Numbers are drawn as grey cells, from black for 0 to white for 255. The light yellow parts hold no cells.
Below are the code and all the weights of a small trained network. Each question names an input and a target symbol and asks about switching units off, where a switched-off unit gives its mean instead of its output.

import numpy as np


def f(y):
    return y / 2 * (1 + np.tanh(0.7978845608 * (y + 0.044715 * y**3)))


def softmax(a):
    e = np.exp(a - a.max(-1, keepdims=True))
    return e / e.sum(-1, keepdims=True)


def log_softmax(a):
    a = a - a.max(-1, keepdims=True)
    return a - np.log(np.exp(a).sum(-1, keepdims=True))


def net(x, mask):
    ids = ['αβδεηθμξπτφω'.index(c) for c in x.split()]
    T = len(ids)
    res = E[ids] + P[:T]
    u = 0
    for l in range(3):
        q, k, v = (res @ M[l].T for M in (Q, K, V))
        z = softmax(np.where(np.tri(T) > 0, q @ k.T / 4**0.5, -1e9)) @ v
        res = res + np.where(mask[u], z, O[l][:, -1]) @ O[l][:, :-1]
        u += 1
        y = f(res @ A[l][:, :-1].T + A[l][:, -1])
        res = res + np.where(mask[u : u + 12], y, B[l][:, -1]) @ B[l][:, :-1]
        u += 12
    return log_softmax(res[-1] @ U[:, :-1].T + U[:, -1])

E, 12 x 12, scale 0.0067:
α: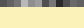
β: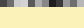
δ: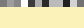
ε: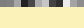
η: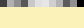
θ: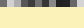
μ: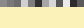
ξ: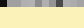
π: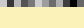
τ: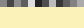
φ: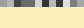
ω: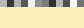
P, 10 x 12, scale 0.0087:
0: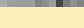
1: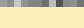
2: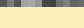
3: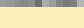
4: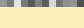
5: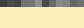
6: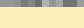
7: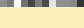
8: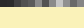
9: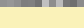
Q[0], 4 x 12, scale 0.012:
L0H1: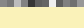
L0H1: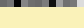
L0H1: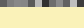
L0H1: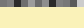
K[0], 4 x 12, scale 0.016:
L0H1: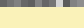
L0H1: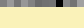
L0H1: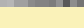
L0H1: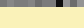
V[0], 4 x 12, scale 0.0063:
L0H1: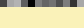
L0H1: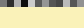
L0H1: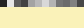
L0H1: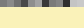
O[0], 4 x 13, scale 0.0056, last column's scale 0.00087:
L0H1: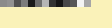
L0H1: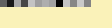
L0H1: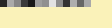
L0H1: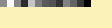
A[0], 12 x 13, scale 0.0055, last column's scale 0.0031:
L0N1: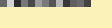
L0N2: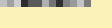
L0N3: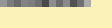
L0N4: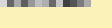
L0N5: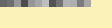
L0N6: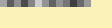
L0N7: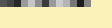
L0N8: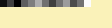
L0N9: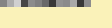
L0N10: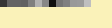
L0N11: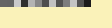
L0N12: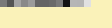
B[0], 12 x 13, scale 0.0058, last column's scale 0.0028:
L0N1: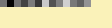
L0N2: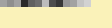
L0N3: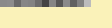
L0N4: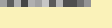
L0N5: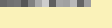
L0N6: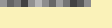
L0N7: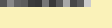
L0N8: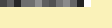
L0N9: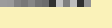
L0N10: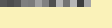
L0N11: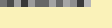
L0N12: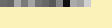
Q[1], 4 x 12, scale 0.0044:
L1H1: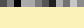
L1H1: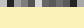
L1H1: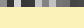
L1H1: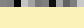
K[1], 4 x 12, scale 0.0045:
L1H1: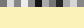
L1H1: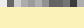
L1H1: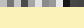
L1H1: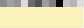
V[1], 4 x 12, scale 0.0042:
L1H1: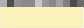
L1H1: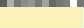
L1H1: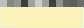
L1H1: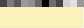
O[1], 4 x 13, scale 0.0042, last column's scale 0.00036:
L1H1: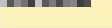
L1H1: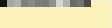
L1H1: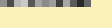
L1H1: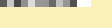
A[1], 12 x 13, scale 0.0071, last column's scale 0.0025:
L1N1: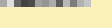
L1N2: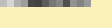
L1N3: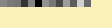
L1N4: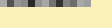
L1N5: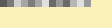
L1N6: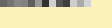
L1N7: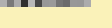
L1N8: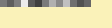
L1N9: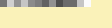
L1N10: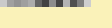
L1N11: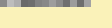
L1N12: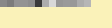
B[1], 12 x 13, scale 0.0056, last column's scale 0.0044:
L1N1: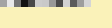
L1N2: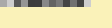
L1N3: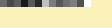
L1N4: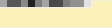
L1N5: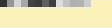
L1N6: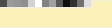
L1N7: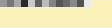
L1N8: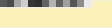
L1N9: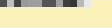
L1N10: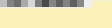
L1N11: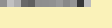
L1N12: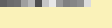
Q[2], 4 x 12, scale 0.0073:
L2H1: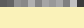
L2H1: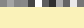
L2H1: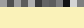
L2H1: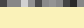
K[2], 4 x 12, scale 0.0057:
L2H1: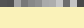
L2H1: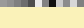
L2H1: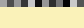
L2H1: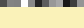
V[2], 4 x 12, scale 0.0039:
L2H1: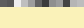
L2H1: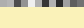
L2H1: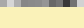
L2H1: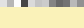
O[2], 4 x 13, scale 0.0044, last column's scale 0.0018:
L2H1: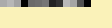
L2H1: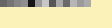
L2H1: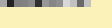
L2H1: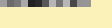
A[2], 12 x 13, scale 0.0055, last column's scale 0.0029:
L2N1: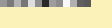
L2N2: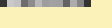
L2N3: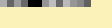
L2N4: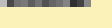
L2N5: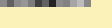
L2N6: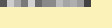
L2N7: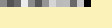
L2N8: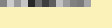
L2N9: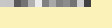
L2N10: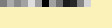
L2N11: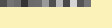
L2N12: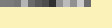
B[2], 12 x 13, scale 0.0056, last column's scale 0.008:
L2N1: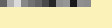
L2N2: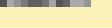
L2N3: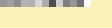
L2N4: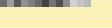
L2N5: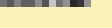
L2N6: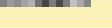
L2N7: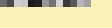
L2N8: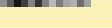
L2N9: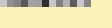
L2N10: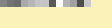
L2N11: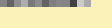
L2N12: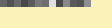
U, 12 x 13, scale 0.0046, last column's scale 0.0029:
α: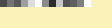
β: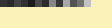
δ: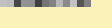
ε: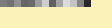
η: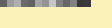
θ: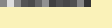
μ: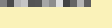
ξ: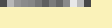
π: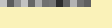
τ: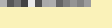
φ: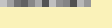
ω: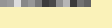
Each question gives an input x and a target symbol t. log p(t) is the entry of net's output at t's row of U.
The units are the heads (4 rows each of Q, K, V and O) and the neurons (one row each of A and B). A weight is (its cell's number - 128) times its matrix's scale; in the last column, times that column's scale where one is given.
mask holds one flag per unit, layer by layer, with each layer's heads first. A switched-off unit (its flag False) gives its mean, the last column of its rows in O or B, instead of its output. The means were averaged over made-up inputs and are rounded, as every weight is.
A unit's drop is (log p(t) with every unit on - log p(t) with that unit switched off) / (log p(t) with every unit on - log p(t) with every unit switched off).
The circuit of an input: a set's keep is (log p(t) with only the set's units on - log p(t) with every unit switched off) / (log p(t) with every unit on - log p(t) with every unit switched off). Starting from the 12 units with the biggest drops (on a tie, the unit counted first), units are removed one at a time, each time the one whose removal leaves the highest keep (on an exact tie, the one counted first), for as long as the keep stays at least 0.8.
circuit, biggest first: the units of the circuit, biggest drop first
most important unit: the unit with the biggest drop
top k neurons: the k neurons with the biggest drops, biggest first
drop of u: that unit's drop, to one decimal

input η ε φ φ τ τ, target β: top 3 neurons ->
L0N8; L1N6; L2N3
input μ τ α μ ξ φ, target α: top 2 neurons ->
L1N3; L1N12
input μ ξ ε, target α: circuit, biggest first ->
L2H1; L0N8; L0N10; L1N8
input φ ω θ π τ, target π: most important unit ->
L1H1
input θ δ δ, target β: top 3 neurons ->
L0N1; L1N6; L2N3
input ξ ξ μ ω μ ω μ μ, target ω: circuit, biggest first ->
L0H1; L2N1; L1N10
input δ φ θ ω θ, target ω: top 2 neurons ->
L2N1; L0N9
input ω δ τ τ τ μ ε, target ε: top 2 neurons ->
L0N2; L2N3
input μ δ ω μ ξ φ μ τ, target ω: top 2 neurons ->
L2N1; L0N11
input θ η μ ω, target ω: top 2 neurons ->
L1N5; L2N1
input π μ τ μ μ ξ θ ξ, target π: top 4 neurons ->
L0N4; L0N6; L1N4; L0N11
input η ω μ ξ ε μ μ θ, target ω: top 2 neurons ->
L2N1; L0N11
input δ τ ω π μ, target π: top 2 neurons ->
L0N4; L0N6
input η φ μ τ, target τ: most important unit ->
L1N7
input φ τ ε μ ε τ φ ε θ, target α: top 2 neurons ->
L1N6; L0N7
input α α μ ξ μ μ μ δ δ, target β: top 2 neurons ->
L0N1; L0N7
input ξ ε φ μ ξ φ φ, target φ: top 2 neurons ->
L2N9; L1N1
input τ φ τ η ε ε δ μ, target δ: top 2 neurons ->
L2N8; L1N2
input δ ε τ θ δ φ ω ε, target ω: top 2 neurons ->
L2N1; L0N11
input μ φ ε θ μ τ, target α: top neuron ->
L1N1
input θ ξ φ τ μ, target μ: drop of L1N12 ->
0.2
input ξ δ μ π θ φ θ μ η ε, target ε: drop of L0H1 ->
0.1
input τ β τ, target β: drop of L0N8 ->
0.2
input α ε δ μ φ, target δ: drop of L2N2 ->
0.0
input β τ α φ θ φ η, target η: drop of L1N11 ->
0.1
